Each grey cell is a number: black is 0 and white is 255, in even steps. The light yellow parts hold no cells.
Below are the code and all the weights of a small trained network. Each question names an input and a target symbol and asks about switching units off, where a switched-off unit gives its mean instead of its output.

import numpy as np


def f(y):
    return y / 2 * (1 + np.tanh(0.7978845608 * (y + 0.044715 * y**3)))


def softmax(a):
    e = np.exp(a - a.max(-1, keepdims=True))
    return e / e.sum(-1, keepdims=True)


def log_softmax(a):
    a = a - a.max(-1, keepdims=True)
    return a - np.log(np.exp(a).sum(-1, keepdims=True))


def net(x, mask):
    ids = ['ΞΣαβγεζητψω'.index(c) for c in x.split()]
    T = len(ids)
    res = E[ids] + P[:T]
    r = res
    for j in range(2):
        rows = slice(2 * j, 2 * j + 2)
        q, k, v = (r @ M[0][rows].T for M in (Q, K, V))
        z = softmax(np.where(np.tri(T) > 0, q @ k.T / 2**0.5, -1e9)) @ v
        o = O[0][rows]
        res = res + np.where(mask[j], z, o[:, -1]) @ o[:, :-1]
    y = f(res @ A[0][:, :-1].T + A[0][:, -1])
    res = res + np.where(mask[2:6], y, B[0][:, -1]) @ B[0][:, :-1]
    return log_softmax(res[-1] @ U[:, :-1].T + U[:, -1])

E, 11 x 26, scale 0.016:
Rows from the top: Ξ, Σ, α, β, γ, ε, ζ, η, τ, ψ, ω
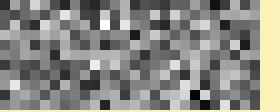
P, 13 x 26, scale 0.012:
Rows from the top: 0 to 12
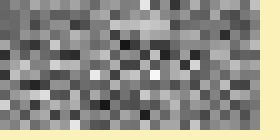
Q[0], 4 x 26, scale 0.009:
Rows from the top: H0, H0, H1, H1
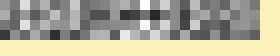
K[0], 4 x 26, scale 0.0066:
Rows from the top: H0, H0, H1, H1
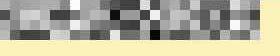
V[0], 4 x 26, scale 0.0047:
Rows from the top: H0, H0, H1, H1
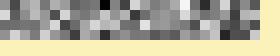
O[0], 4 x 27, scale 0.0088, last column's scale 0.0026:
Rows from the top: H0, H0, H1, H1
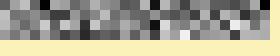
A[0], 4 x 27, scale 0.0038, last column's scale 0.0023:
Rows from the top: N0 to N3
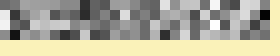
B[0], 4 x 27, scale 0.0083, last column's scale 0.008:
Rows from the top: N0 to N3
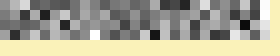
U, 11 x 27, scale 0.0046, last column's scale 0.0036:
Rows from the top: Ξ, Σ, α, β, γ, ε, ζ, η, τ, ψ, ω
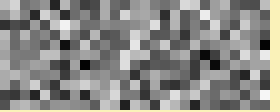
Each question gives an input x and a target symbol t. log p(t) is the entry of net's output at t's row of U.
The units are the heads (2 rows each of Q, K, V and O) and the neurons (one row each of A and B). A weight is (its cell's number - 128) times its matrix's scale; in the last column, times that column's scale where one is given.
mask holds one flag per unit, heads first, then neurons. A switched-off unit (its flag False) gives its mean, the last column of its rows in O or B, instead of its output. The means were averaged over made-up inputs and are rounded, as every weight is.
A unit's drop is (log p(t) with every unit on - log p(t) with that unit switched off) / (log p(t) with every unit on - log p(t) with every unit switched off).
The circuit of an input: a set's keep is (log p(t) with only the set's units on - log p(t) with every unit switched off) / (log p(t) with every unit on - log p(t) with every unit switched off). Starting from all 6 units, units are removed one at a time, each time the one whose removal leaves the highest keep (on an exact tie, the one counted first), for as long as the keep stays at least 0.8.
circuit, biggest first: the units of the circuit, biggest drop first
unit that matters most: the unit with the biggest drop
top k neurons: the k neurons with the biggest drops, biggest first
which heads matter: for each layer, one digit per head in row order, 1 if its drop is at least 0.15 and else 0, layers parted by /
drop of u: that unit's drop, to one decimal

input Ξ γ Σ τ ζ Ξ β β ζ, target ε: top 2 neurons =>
[N3; N2]
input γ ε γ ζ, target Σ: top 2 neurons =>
[N0; N2]
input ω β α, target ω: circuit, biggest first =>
[H0]
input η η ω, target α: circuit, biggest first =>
[H1; H0]
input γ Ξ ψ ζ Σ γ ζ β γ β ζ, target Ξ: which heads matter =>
01
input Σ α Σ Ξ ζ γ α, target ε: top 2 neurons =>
[N3; N0]
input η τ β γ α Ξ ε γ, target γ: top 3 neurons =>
[N2; N1; N3]
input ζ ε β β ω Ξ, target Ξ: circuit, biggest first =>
[H1; N1]
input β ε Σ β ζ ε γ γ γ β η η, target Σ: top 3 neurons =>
[N0; N1; N3]
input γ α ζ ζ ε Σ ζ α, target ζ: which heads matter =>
10
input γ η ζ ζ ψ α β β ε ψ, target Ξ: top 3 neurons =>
[N1; N3; N2]
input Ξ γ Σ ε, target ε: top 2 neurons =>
[N3; N1]
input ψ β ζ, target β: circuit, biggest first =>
[H1; H0]
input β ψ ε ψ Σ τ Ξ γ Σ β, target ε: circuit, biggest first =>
[H1; N3; H0]
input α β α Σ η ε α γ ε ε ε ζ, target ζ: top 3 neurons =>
[N3; N2; N1]
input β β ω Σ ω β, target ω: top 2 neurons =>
[N0; N2]
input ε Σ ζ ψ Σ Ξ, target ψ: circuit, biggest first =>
[H1; H0; N0; N3]
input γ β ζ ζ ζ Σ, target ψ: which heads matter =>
01
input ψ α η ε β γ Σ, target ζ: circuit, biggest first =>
[H0]
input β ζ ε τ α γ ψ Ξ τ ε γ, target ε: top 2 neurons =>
[N3; N0]
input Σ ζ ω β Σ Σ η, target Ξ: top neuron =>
[N1]
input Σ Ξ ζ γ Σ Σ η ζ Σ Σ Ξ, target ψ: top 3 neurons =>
[N0; N3; N1]
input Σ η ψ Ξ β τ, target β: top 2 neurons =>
[N0; N1]
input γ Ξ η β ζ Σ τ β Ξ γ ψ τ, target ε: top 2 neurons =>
[N3; N1]
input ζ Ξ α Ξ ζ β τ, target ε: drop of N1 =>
0.1
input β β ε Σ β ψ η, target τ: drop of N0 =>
-0.1
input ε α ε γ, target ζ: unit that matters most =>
H0
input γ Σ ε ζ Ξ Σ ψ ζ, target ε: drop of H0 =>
0.5
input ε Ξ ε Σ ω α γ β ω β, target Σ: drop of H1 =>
0.3
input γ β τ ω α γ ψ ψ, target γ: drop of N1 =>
0.4
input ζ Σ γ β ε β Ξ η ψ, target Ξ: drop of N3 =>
0.2
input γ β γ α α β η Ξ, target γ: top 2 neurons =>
[N1; N2]
